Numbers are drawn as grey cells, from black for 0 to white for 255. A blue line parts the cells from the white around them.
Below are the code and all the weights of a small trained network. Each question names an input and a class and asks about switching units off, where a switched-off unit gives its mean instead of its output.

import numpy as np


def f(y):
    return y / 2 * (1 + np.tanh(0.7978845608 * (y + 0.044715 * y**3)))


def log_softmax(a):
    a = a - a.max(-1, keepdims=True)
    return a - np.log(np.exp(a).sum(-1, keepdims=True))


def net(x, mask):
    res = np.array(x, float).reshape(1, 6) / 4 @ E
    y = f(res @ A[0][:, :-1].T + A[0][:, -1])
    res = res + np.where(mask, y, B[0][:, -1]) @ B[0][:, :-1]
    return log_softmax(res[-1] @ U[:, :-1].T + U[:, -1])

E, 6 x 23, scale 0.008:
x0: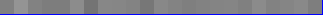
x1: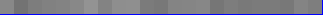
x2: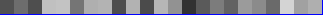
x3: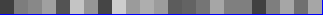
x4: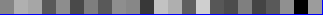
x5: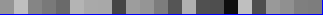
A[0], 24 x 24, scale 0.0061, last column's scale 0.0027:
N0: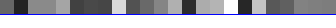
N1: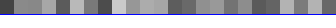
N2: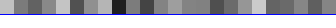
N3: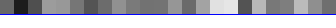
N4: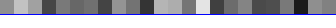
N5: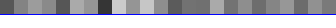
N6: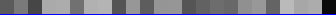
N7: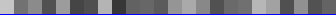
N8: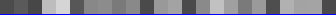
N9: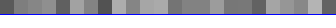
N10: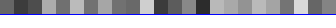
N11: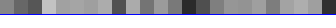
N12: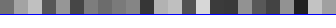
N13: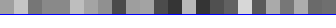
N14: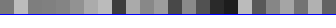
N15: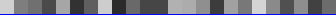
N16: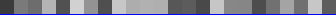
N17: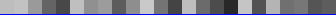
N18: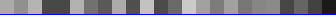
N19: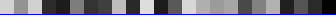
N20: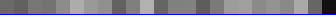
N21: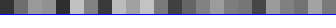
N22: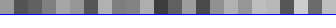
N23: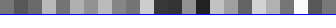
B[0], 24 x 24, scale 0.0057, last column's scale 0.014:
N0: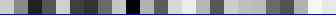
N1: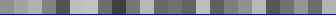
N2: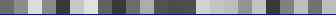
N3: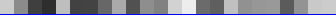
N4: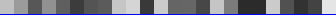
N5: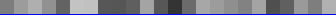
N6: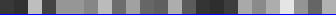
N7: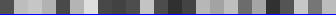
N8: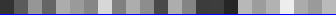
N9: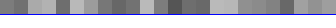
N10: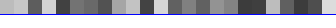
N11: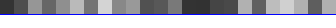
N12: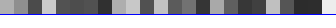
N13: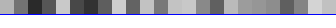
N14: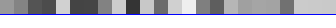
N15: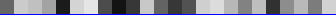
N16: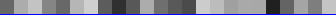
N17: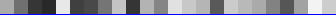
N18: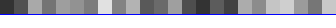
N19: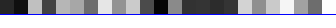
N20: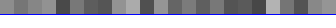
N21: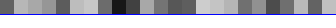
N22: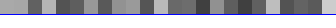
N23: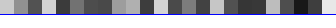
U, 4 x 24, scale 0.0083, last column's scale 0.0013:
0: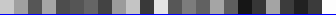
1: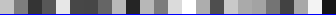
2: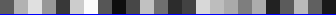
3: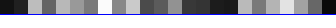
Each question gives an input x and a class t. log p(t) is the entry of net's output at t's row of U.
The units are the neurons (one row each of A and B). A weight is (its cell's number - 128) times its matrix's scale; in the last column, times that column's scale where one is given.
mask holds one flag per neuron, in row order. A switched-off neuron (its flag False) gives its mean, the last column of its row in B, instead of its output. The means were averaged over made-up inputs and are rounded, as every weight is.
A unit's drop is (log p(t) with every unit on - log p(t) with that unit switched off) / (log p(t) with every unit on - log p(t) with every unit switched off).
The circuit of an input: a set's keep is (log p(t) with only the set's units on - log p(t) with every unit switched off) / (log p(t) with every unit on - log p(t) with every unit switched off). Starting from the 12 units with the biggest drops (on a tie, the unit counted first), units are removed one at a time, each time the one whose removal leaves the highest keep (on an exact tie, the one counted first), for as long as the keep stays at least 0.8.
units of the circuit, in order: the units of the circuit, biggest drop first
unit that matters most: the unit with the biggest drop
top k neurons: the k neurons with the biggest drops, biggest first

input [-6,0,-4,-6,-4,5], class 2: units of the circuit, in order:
[N15]
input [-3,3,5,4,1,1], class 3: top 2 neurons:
[N15, N2]
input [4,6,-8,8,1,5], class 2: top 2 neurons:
[N21, N5]
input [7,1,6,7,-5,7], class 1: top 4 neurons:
[N13, N14, N17, N15]
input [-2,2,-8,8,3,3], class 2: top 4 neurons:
[N21, N5, N16, N1]
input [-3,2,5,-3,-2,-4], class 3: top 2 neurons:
[N8, N11]
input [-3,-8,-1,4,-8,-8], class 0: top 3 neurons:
[N23, N10, N22]
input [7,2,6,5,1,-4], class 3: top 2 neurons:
[N8, N15]
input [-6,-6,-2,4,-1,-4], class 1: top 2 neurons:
[N0, N15]
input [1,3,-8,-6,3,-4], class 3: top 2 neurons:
[N19, N18]
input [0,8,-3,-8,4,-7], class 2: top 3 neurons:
[N15, N7, N2]
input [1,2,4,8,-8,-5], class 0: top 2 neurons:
[N23, N10]
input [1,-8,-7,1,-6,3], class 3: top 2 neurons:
[N19, N18]
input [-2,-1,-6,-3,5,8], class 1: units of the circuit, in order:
[N17]
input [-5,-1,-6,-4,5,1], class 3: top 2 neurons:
[N19, N23]
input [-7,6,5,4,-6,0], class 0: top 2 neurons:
[N23, N19]
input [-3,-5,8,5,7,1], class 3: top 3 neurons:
[N6, N8, N23]
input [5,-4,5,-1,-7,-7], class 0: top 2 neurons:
[N23, N10]
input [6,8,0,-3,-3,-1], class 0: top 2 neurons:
[N16, N21]
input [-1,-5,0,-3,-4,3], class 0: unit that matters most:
N0
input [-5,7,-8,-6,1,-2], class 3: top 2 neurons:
[N19, N18]
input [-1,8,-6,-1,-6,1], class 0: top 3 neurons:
[N23, N10, N22]
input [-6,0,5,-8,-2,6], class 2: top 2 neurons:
[N2, N15]
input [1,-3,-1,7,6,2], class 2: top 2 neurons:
[N16, N21]
